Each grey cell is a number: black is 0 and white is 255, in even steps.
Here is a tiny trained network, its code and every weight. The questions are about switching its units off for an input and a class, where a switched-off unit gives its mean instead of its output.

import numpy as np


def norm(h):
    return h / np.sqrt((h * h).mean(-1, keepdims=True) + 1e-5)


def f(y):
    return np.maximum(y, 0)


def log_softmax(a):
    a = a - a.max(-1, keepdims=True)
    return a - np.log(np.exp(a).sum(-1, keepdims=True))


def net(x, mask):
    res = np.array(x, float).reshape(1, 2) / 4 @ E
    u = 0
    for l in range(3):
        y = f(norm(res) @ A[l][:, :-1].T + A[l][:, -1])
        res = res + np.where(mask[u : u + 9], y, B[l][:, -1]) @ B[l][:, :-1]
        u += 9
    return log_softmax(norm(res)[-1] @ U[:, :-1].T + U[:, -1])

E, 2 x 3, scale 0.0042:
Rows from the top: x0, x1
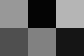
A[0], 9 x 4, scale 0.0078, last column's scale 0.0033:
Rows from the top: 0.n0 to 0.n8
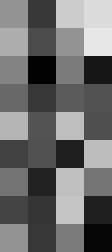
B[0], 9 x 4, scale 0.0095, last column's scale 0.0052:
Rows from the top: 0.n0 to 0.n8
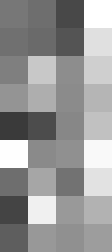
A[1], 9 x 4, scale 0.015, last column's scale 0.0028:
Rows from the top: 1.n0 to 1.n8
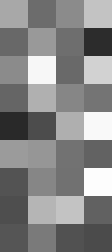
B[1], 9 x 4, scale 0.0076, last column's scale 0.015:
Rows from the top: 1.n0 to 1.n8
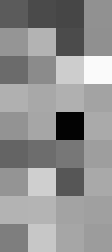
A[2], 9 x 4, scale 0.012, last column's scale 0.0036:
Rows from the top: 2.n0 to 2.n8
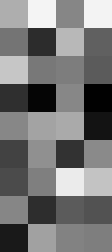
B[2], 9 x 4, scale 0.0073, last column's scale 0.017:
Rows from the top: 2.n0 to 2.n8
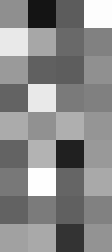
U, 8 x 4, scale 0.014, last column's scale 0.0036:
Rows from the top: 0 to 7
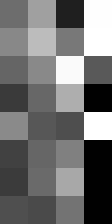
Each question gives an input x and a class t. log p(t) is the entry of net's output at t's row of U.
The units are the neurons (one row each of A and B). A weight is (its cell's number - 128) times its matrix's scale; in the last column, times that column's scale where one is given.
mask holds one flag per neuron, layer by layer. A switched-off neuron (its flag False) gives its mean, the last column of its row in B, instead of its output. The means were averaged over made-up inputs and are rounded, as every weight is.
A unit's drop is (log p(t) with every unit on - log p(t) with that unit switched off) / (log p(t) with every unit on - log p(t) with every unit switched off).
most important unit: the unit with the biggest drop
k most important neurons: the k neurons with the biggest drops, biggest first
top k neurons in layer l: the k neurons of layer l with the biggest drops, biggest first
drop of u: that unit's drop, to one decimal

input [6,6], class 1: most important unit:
0.n2
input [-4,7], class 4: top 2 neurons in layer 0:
(0.n5; 0.n7)
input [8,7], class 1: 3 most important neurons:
(0.n2; 1.n2; 1.n4)
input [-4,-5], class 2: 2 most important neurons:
(0.n5; 0.n4)
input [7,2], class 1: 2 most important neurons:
(0.n2; 0.n7)
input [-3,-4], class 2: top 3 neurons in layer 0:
(0.n4; 0.n5; 0.n0)
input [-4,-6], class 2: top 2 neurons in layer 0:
(0.n5; 0.n4)
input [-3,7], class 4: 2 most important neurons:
(0.n5; 1.n4)
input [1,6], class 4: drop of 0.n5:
1.5
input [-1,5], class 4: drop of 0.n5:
1.3
